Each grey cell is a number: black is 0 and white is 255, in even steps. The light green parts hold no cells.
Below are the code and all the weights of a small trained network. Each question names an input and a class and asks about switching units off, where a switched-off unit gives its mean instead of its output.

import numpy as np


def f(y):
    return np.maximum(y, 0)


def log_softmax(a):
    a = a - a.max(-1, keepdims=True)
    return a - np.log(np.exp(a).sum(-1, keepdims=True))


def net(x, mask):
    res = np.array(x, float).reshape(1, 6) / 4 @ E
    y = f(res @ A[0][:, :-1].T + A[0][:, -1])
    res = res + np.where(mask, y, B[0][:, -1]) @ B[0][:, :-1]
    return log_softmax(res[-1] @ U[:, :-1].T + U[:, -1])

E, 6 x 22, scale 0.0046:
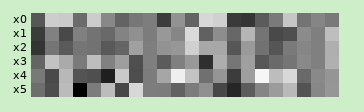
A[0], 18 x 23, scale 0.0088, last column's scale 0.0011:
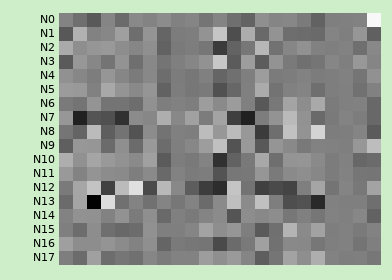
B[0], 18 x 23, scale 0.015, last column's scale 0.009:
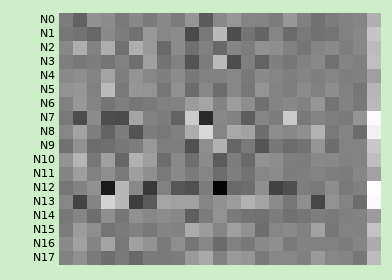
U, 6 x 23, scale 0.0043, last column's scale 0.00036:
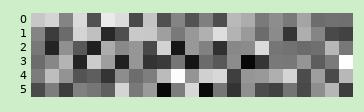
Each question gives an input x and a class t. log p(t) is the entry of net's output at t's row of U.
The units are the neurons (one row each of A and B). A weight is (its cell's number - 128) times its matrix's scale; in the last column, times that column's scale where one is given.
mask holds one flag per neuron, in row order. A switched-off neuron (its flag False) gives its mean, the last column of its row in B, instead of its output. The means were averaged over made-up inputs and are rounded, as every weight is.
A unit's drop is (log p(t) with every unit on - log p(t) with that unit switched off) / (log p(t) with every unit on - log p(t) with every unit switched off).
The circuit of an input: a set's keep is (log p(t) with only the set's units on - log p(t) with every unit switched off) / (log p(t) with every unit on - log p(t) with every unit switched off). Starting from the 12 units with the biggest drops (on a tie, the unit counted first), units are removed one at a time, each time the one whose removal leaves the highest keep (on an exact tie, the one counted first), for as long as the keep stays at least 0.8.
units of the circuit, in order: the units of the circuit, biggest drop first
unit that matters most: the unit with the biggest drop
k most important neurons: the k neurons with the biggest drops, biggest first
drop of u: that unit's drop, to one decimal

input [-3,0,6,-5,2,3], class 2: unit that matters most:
N7
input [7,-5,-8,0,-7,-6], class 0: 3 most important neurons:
(N10 N2 N5)
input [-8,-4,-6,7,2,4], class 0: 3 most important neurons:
(N10 N2 N16)
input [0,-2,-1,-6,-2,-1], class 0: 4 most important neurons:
(N12 N7 N8 N2)
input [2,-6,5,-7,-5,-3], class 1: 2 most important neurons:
(N13 N7)
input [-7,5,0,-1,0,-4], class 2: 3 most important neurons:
(N7 N8 N0)
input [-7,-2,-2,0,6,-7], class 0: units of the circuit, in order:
(N10 N2)
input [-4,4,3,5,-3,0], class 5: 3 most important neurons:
(N1 N3 N8)
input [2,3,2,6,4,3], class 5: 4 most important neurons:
(N1 N3 N9 N13)
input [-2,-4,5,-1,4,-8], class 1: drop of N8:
0.3
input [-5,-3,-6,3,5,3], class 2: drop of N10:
-0.1
